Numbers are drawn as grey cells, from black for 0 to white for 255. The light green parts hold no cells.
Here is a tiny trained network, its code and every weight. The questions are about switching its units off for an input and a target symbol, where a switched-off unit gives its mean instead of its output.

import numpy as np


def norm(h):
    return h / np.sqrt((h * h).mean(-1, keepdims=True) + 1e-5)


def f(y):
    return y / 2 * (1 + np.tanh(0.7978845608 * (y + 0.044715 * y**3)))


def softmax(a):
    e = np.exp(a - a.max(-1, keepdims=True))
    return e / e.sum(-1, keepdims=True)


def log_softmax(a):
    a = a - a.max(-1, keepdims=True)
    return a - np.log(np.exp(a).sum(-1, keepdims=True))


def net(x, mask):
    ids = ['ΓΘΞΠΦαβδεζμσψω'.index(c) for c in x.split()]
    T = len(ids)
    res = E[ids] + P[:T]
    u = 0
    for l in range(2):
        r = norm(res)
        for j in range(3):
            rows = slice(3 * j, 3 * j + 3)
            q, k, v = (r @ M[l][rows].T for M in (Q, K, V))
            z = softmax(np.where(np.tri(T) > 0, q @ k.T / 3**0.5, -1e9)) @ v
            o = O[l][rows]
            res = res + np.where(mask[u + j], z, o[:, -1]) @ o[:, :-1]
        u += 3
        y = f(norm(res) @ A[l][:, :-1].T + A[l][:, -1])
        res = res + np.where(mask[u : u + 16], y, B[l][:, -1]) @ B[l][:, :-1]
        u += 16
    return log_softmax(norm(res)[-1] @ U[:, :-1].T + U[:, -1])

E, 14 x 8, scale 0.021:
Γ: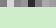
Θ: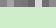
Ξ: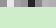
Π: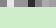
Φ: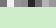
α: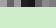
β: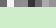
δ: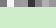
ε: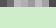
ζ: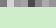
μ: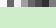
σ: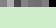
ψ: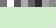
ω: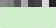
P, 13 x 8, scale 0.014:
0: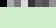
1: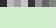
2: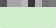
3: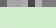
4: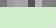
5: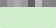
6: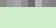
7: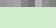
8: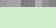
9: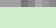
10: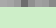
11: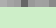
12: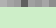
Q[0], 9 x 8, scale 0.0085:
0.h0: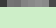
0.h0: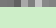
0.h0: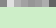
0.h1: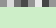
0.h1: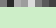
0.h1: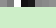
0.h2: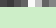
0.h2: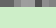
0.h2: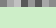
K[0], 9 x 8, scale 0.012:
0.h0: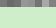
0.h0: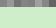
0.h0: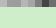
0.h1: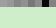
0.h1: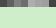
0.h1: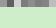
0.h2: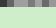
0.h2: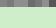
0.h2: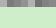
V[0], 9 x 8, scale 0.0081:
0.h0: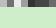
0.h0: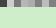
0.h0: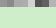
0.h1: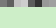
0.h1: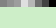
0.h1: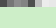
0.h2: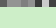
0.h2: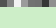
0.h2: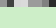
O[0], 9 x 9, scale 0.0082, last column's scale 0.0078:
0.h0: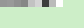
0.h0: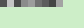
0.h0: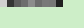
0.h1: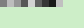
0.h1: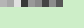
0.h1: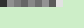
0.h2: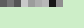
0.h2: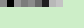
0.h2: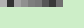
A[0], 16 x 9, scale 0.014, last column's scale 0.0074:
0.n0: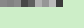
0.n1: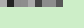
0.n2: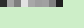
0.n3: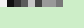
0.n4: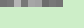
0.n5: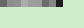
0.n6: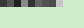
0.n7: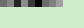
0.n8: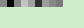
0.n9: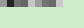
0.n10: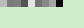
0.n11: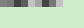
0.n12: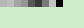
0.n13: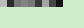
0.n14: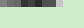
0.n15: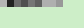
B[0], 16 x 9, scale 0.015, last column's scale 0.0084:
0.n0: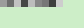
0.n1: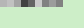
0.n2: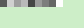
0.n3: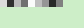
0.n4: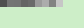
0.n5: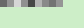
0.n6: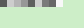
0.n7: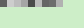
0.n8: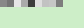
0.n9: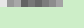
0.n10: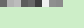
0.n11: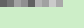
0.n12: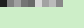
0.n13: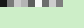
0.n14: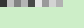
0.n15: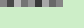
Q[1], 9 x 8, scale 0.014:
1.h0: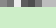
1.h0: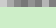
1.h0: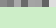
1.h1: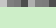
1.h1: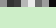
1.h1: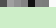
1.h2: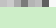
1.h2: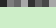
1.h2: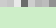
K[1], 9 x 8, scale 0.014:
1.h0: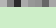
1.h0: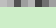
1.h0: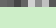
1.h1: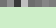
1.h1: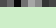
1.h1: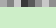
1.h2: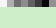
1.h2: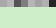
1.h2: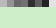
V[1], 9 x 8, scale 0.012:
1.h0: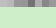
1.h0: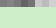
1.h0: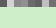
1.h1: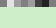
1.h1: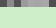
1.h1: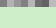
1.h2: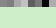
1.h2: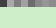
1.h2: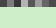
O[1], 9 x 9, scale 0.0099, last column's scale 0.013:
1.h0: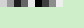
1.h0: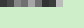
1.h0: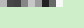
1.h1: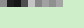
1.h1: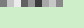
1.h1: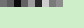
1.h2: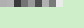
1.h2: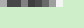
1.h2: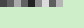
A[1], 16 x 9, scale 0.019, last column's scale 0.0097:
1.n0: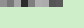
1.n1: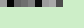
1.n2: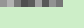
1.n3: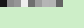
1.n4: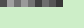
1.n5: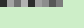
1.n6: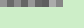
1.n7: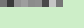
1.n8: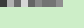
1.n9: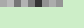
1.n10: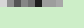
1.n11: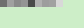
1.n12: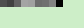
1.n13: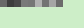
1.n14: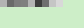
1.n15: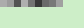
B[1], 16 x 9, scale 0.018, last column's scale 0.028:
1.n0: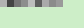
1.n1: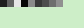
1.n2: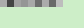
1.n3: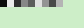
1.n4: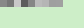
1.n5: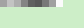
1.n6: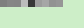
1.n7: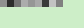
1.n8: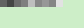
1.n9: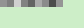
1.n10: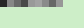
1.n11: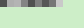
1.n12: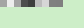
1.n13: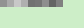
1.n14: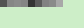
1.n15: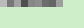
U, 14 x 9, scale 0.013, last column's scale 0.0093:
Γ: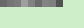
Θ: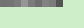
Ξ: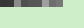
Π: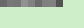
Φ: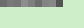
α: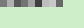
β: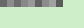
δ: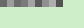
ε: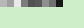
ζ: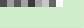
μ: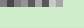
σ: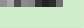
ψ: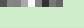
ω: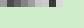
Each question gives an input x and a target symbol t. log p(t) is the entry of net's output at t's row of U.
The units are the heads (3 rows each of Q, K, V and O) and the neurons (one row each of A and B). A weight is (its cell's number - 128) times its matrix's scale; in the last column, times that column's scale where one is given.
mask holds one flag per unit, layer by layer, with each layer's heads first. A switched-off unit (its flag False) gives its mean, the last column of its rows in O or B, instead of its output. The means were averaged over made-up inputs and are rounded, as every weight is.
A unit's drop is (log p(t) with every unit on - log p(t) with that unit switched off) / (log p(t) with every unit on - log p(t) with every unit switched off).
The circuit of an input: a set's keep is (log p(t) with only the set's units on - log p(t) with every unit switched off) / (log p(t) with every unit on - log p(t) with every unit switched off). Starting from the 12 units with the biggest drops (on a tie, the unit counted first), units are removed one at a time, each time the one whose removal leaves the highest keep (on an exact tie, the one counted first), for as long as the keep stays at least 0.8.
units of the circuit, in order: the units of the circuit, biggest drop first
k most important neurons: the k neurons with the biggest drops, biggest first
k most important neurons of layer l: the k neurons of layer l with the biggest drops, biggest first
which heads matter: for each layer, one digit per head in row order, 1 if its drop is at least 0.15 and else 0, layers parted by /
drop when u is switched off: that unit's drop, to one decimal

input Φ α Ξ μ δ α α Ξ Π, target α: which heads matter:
111 / 011
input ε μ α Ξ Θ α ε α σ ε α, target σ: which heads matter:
101 / 111
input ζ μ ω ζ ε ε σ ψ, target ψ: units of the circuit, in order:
0.h0, 1.n5, 1.n3
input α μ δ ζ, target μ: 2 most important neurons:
1.n3, 0.n11
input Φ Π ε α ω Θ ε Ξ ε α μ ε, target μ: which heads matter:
100 / 001
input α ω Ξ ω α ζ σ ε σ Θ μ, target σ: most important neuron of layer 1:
1.n8
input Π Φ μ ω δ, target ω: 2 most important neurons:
1.n5, 1.n11
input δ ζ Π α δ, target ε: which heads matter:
000 / 100
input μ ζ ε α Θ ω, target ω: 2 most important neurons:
1.n5, 1.n11
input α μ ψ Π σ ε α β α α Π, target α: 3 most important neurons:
1.n3, 1.n11, 0.n10
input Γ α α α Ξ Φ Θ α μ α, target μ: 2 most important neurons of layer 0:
0.n12, 0.n14
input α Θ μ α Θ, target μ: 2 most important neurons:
0.n11, 1.n3
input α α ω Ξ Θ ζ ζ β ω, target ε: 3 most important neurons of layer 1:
1.n3, 1.n5, 1.n15
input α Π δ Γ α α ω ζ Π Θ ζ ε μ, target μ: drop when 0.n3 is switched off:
0.0
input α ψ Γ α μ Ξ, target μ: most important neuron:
0.n12
